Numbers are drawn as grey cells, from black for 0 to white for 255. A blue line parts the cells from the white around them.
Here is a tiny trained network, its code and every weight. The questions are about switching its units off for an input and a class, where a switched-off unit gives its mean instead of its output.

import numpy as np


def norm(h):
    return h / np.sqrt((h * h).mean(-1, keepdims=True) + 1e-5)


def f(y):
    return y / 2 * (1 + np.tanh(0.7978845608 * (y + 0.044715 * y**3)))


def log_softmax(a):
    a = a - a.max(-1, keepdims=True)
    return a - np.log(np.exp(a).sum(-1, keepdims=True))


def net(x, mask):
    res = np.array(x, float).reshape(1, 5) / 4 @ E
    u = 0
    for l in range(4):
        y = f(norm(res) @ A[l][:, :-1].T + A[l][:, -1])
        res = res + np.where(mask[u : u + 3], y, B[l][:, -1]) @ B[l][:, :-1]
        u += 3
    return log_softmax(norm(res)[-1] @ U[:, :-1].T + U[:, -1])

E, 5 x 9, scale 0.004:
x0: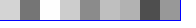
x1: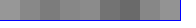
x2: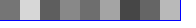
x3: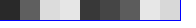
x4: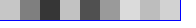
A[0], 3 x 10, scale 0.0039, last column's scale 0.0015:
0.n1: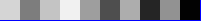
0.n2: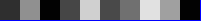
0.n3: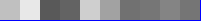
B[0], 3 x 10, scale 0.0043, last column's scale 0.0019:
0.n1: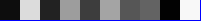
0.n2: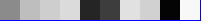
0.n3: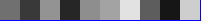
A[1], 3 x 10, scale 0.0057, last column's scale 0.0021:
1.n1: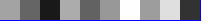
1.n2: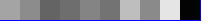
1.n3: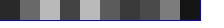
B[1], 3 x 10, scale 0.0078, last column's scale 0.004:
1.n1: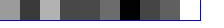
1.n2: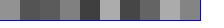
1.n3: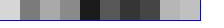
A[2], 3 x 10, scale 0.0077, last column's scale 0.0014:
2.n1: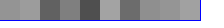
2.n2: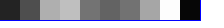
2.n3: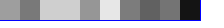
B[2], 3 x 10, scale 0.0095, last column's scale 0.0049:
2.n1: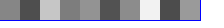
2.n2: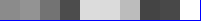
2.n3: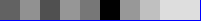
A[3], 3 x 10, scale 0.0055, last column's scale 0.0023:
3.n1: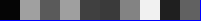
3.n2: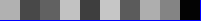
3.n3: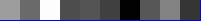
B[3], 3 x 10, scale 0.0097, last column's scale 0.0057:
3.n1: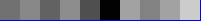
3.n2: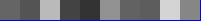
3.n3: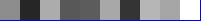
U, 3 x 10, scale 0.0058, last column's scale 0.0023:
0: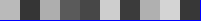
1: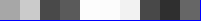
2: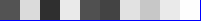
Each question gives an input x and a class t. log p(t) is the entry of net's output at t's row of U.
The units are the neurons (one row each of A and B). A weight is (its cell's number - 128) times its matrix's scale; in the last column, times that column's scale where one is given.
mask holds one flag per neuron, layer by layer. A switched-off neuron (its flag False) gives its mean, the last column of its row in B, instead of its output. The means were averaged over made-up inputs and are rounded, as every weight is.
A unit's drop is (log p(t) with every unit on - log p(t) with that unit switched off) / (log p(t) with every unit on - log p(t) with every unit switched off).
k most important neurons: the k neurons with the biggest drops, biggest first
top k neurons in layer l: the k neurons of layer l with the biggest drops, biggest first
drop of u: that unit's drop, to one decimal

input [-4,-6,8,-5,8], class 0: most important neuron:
[1.n1]
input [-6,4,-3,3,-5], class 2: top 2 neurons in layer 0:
[0.n2, 0.n3]
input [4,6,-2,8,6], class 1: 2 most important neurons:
[2.n2, 1.n3]
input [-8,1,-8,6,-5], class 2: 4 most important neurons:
[0.n2, 1.n1, 3.n1, 3.n3]
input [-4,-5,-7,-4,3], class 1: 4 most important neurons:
[2.n3, 1.n3, 3.n3, 0.n1]
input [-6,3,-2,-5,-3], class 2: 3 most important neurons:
[2.n2, 0.n2, 1.n1]
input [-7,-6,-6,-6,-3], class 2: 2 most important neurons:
[2.n2, 0.n2]
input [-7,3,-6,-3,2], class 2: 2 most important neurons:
[2.n2, 3.n1]
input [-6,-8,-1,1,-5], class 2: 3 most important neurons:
[0.n2, 3.n1, 1.n1]
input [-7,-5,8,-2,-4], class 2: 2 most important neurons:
[0.n2, 1.n1]
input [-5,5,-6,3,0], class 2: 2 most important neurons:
[0.n2, 3.n1]
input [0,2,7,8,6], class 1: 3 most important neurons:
[2.n2, 1.n3, 3.n3]
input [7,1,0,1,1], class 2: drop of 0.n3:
0.0
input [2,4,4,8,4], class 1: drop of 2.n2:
1.0
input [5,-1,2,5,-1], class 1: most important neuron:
[2.n2]
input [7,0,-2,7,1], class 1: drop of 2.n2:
1.1
